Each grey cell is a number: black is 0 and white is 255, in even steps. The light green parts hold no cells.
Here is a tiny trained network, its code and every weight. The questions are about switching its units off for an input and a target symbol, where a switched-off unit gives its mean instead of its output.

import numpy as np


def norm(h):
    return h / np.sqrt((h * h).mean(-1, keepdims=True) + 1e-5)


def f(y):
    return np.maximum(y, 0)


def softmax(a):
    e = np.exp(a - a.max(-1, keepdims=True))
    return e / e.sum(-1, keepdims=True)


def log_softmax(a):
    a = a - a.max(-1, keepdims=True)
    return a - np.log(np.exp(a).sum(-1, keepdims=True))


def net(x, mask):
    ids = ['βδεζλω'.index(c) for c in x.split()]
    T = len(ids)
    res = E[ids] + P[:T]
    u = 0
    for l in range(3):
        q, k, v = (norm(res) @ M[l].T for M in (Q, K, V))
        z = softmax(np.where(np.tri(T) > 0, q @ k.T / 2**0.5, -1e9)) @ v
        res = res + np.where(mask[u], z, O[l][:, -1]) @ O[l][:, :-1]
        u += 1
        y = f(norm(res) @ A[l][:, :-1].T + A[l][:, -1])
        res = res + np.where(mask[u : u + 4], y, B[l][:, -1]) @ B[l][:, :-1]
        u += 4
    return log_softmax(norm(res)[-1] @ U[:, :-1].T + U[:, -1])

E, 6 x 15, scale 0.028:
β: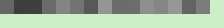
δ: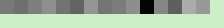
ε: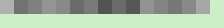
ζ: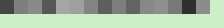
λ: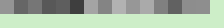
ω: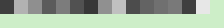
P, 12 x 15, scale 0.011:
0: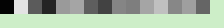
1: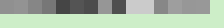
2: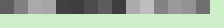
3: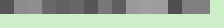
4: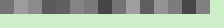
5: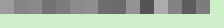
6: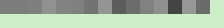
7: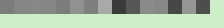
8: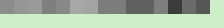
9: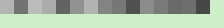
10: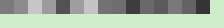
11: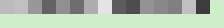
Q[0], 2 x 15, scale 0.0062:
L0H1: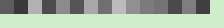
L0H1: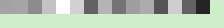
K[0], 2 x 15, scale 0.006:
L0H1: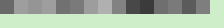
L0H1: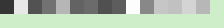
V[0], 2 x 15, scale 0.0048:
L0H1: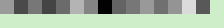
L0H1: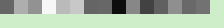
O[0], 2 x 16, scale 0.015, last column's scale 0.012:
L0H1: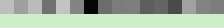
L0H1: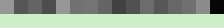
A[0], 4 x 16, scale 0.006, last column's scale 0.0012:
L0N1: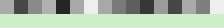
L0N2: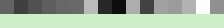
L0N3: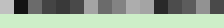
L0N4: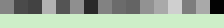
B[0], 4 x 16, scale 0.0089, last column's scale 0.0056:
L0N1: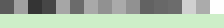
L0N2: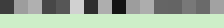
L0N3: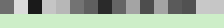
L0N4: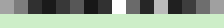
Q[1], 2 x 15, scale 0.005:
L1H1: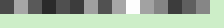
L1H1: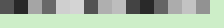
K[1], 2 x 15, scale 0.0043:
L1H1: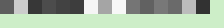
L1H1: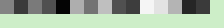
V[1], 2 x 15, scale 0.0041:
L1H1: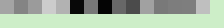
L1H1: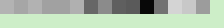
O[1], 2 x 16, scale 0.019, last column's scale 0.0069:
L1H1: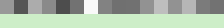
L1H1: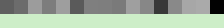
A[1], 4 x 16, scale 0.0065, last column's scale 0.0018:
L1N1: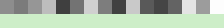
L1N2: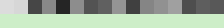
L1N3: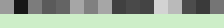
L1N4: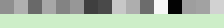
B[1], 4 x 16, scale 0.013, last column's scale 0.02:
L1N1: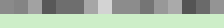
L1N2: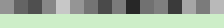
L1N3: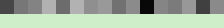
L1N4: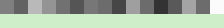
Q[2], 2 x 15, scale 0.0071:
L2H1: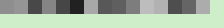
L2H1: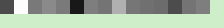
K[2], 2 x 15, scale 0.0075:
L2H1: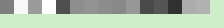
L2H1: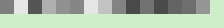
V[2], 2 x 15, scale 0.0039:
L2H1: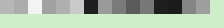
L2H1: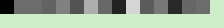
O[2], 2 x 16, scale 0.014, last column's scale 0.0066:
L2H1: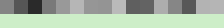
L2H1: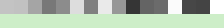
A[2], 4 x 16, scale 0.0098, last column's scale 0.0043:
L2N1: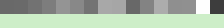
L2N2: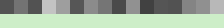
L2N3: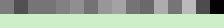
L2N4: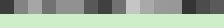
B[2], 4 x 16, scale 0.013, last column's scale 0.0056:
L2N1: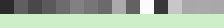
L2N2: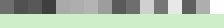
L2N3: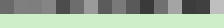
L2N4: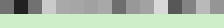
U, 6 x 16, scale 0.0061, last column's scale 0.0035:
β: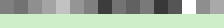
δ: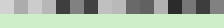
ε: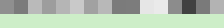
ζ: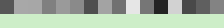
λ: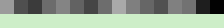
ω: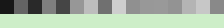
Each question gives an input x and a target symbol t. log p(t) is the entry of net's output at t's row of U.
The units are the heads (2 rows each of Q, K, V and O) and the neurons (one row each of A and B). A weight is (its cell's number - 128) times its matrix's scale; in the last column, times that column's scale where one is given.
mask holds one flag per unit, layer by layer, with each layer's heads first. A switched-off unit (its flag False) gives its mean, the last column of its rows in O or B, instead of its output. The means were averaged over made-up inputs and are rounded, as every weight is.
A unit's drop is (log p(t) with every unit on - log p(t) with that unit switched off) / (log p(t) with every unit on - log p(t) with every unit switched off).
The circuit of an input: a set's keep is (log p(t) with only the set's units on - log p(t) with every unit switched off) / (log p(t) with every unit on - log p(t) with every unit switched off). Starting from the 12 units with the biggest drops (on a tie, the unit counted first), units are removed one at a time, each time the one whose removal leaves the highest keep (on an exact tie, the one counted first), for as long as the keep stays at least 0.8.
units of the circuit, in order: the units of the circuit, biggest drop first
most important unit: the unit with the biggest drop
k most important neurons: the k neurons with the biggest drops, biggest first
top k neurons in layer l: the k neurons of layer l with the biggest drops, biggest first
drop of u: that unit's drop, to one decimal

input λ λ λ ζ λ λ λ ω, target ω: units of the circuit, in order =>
L2H1; L2N1
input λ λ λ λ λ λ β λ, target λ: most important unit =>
L1H1
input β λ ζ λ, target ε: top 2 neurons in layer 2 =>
L2N2; L2N1
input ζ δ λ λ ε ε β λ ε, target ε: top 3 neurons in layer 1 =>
L1N4; L1N1; L1N2
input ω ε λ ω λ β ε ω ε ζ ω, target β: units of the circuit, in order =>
L0H1; L1N2
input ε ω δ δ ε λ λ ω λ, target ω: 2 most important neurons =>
L0N2; L1N1
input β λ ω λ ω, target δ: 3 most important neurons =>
L0N1; L0N3; L2N2
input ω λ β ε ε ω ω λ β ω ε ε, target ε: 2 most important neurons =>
L1N4; L1N1
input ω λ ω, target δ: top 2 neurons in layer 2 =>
L2N2; L2N1
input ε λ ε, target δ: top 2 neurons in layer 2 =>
L2N2; L2N1
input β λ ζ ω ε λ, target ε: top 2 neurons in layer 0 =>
L0N3; L0N4
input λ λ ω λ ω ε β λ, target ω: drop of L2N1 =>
-0.1
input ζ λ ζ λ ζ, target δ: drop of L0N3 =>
0.3
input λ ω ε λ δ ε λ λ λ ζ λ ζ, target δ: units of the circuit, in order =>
L2N2
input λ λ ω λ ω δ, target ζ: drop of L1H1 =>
0.1
